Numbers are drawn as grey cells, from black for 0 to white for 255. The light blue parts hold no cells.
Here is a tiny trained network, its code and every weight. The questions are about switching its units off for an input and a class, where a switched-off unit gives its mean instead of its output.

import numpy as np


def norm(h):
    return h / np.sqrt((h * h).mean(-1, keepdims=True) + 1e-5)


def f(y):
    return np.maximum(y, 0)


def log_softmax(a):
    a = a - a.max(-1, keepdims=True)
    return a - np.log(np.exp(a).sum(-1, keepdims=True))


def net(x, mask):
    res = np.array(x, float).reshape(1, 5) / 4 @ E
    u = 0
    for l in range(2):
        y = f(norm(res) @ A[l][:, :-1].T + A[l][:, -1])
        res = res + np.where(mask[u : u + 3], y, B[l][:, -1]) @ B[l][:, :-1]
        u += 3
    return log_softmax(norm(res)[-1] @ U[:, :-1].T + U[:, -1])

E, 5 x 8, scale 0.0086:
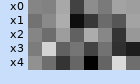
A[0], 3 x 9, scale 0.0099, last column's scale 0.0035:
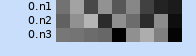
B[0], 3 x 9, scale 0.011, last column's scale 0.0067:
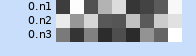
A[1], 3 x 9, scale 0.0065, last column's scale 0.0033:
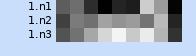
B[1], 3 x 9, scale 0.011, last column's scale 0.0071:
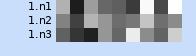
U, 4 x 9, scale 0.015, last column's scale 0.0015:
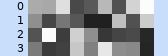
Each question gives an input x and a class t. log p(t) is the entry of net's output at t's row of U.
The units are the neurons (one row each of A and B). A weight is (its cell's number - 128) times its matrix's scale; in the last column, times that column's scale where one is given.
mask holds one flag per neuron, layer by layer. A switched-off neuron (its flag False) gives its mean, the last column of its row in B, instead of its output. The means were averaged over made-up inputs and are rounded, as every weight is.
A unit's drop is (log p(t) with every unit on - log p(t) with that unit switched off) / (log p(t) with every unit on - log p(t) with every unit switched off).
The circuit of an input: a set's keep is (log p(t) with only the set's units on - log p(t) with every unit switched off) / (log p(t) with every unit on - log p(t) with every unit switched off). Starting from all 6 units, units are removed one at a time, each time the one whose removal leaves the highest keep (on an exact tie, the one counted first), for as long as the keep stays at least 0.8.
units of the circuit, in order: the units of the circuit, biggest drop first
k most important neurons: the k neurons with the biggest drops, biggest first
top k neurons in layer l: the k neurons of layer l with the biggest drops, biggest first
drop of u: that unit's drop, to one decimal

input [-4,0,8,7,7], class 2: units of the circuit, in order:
0.n1
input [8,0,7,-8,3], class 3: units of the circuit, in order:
0.n3; 1.n3
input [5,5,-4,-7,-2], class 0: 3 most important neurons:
0.n3; 1.n1; 0.n1
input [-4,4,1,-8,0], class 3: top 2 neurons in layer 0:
0.n3; 0.n2
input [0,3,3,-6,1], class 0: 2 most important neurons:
0.n3; 1.n1
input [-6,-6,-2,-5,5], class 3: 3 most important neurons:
0.n3; 1.n1; 1.n3
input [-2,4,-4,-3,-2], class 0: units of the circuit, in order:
0.n3; 1.n1
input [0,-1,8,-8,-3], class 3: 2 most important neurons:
1.n3; 0.n3
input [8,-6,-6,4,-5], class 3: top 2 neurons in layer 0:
0.n1; 0.n3
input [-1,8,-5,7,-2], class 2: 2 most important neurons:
0.n1; 1.n1
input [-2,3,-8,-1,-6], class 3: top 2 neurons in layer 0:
0.n3; 0.n1
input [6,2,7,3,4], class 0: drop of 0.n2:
1.2
